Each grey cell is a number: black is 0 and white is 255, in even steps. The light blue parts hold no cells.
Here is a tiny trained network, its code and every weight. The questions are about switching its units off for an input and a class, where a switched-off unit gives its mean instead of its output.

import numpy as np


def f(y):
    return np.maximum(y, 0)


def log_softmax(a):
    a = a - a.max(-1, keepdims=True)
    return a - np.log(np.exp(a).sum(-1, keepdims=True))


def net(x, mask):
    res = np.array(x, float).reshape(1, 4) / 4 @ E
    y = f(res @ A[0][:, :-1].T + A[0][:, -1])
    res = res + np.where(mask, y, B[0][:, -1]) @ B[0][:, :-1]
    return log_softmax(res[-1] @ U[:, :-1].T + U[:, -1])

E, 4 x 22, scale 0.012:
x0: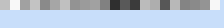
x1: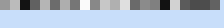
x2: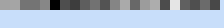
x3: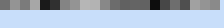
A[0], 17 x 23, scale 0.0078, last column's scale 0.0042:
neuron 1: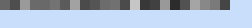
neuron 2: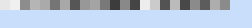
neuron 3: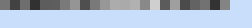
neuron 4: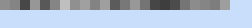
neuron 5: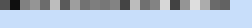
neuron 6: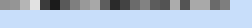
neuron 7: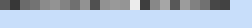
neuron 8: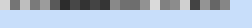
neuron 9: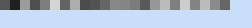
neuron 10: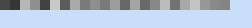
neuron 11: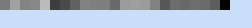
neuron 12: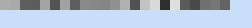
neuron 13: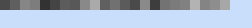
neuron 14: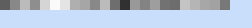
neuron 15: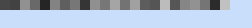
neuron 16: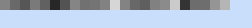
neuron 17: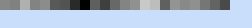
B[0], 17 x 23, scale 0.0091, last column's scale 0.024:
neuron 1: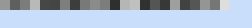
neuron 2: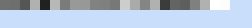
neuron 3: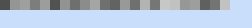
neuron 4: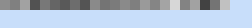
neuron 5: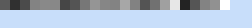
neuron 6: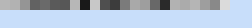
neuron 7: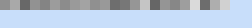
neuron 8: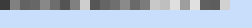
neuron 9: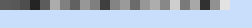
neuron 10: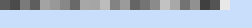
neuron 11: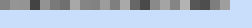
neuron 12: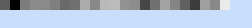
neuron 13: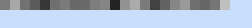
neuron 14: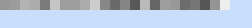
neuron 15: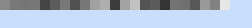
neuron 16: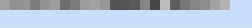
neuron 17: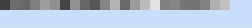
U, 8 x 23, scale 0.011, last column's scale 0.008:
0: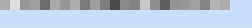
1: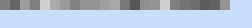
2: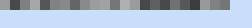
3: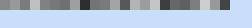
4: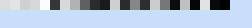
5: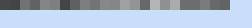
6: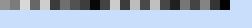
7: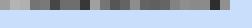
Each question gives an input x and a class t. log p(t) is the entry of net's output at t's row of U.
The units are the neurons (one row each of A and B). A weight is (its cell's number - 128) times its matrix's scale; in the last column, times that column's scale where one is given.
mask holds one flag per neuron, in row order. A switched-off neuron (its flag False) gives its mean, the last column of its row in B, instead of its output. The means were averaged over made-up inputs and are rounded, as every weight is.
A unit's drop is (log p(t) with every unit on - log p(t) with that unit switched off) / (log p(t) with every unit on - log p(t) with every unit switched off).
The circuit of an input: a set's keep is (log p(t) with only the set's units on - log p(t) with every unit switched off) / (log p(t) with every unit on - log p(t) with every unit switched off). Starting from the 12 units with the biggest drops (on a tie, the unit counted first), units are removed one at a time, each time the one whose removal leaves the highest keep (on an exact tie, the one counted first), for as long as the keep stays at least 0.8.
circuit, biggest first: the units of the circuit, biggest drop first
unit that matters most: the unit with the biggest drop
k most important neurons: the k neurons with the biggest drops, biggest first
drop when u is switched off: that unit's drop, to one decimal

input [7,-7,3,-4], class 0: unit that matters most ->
neuron 12
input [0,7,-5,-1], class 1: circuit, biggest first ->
[neuron 1; neuron 15; neuron 6; neuron 5]
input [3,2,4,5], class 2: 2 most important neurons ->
[neuron 12; neuron 7]
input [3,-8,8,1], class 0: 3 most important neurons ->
[neuron 6; neuron 5; neuron 12]
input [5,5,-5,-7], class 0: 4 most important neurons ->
[neuron 14; neuron 5; neuron 1; neuron 15]
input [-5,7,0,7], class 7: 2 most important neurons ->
[neuron 2; neuron 5]
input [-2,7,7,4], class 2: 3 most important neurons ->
[neuron 12; neuron 8; neuron 9]
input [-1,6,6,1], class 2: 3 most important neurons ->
[neuron 9; neuron 8; neuron 2]
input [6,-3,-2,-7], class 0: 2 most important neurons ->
[neuron 14; neuron 12]
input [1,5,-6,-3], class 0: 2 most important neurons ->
[neuron 10; neuron 5]
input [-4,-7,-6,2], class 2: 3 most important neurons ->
[neuron 1; neuron 15; neuron 8]
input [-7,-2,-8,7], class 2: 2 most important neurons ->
[neuron 1; neuron 15]
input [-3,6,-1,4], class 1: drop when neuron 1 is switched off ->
0.3
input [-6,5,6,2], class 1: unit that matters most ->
neuron 16
